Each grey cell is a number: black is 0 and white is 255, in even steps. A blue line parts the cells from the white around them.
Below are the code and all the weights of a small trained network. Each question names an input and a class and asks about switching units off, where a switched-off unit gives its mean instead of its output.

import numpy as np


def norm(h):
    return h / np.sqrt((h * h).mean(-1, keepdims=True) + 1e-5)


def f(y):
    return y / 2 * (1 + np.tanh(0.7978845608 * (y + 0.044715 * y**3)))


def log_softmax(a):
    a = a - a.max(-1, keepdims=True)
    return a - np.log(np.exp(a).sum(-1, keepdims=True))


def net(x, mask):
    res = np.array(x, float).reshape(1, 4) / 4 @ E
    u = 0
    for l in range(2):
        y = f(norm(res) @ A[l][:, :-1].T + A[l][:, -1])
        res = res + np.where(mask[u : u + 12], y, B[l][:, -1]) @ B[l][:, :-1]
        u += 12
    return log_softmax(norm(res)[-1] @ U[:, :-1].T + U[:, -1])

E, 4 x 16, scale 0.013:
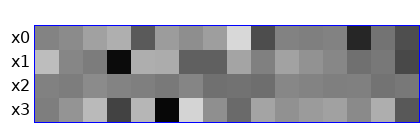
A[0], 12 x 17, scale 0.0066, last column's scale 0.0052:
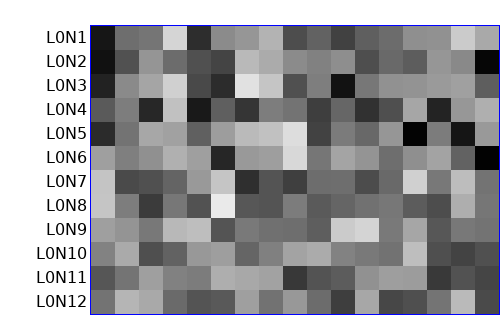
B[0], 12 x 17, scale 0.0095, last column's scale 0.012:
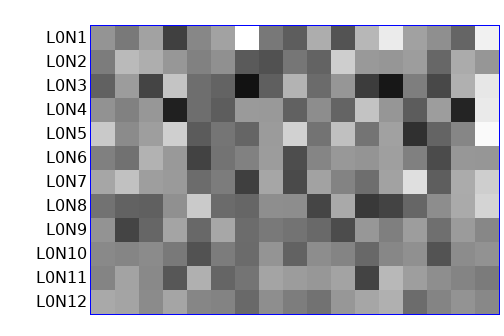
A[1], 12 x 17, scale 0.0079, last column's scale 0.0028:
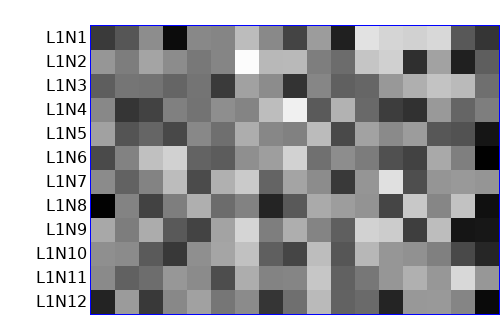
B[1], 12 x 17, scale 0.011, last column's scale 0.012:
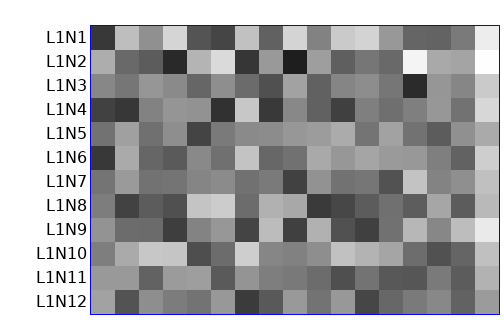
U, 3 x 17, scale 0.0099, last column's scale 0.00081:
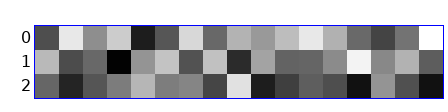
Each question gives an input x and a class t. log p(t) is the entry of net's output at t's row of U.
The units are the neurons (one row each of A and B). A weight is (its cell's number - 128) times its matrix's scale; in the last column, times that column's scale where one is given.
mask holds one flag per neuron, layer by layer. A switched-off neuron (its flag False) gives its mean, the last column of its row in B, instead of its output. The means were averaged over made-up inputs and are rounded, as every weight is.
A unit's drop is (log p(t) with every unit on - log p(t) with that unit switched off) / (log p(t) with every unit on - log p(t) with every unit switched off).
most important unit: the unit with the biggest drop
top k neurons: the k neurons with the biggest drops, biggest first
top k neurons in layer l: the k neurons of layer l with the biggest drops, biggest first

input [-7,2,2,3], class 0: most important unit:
L0N3
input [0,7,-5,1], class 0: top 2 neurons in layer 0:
L0N5, L0N3
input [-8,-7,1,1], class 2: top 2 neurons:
L0N3, L1N8
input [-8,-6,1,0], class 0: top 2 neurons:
L0N1, L0N8
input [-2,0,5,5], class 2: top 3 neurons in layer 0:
L0N1, L0N5, L0N4
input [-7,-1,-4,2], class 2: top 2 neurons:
L0N4, L0N1
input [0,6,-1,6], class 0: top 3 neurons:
L0N5, L1N1, L1N10
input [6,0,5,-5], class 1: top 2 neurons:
L0N3, L0N4
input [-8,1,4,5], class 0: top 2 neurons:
L0N3, L0N8
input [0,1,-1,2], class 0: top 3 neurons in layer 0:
L0N5, L0N3, L0N8
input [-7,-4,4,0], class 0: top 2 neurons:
L0N1, L0N8
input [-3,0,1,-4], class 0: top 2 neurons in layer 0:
L0N4, L0N3
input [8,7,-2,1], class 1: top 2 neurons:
L0N3, L1N2
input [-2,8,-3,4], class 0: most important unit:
L0N5
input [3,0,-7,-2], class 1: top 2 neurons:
L0N3, L1N2
